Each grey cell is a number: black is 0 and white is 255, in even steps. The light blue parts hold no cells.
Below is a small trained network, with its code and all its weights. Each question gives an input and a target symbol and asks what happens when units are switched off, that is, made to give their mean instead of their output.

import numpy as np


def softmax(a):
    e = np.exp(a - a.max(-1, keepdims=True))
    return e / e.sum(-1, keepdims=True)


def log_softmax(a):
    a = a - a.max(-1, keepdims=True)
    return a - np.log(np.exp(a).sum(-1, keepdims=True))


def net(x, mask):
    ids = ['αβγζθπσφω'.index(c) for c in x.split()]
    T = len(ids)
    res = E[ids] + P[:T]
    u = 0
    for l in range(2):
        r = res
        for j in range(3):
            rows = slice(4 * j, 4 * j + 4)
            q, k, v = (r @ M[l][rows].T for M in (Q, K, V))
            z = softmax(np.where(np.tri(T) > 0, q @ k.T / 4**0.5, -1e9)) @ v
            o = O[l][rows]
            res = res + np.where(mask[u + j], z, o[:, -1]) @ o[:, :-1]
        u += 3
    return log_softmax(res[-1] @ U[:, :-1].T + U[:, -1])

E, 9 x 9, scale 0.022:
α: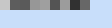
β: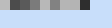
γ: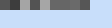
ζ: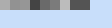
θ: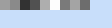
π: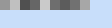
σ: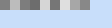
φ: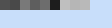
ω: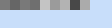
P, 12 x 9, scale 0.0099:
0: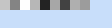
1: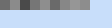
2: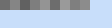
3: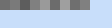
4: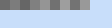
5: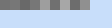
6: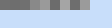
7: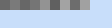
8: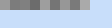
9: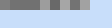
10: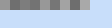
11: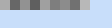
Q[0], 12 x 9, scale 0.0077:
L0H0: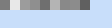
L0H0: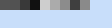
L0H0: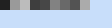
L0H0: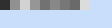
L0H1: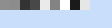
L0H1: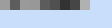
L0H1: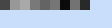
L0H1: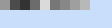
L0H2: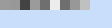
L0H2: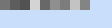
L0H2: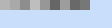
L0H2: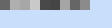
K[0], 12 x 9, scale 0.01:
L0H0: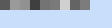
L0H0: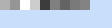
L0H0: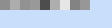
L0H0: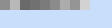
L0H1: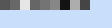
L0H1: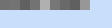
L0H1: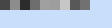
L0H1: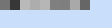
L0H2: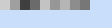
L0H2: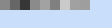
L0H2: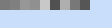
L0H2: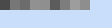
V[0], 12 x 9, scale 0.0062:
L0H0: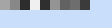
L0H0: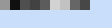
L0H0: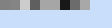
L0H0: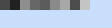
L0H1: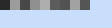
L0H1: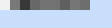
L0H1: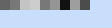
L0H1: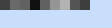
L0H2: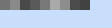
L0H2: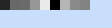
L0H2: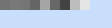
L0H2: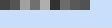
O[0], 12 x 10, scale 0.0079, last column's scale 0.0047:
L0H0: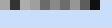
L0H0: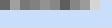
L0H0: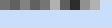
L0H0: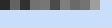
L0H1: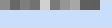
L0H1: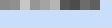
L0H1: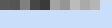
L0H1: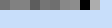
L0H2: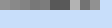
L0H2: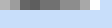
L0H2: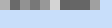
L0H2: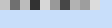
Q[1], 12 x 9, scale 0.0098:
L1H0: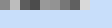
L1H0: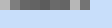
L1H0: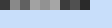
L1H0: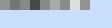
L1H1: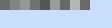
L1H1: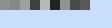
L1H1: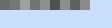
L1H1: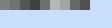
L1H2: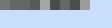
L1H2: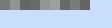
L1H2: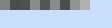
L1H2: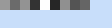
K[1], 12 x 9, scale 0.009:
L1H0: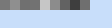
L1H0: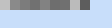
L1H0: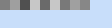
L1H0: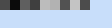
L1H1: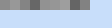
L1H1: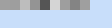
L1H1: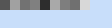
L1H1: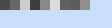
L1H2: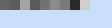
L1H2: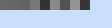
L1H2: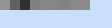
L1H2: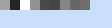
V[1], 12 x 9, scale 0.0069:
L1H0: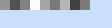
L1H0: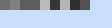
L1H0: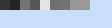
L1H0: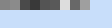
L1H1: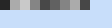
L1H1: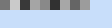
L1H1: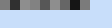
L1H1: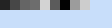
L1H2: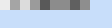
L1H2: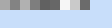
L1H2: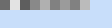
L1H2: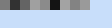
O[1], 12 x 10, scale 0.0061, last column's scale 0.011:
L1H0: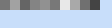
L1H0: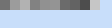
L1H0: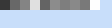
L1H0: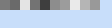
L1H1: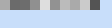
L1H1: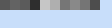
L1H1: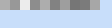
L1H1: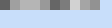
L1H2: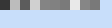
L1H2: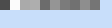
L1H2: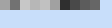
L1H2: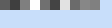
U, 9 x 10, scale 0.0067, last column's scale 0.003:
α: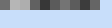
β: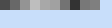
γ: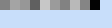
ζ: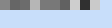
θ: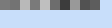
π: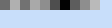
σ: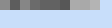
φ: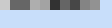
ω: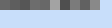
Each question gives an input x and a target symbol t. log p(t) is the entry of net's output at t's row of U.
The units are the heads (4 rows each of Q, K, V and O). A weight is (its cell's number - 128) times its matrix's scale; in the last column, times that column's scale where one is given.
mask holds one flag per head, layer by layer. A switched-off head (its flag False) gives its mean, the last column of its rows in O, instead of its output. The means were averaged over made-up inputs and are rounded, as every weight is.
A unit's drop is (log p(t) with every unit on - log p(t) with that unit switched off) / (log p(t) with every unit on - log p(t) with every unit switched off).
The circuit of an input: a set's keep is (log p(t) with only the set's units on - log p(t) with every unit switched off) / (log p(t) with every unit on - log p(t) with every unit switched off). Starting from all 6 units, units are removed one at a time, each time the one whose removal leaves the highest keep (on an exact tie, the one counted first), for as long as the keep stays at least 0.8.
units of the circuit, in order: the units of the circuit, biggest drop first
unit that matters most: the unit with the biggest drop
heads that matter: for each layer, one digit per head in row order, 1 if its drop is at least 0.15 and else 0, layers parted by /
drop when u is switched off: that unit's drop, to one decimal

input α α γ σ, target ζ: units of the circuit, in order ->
L1H2, L0H1
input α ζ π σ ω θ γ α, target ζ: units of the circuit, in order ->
L1H2, L0H1
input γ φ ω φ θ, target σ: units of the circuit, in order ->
L0H1, L1H0
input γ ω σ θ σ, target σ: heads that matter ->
010 / 101
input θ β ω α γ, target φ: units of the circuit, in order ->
L1H0, L0H1, L1H1, L0H2
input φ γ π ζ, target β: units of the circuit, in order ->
L1H2, L0H0, L1H1
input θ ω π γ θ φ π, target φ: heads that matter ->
011 / 110
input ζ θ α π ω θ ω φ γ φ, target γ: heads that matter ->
011 / 011
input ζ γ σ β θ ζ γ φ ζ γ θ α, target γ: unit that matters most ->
L1H2
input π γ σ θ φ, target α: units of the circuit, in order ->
L1H1, L0H0, L0H1
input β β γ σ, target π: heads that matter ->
110 / 101
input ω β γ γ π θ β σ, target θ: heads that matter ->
111 / 111
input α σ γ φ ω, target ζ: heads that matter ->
110 / 001
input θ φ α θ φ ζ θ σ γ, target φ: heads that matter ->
011 / 110
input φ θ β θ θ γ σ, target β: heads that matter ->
110 / 101
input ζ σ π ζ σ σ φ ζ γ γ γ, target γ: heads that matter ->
011 / 111
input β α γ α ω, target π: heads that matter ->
111 / 101
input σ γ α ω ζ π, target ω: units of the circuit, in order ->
L1H1, L0H1
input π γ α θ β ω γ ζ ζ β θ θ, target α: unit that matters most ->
L0H2
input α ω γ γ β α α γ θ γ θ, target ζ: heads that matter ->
110 / 010
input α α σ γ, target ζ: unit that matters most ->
L1H2
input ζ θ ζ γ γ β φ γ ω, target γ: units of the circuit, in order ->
L0H1, L1H2
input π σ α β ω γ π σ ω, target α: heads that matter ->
110 / 010
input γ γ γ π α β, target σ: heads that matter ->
110 / 011
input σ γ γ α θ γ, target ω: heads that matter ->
000 / 010
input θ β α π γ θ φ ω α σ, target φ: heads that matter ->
001 / 110
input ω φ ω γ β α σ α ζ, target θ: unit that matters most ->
L0H2
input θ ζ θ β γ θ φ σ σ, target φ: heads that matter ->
101 / 110
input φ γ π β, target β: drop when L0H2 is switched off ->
-0.1
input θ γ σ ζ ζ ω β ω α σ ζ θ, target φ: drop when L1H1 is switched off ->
0.3
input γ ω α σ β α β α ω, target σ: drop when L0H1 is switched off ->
0.4
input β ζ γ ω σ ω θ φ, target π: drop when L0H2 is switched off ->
0.0
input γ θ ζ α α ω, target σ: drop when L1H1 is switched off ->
0.1
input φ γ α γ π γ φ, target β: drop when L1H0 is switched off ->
0.3
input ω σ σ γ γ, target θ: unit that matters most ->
L0H1
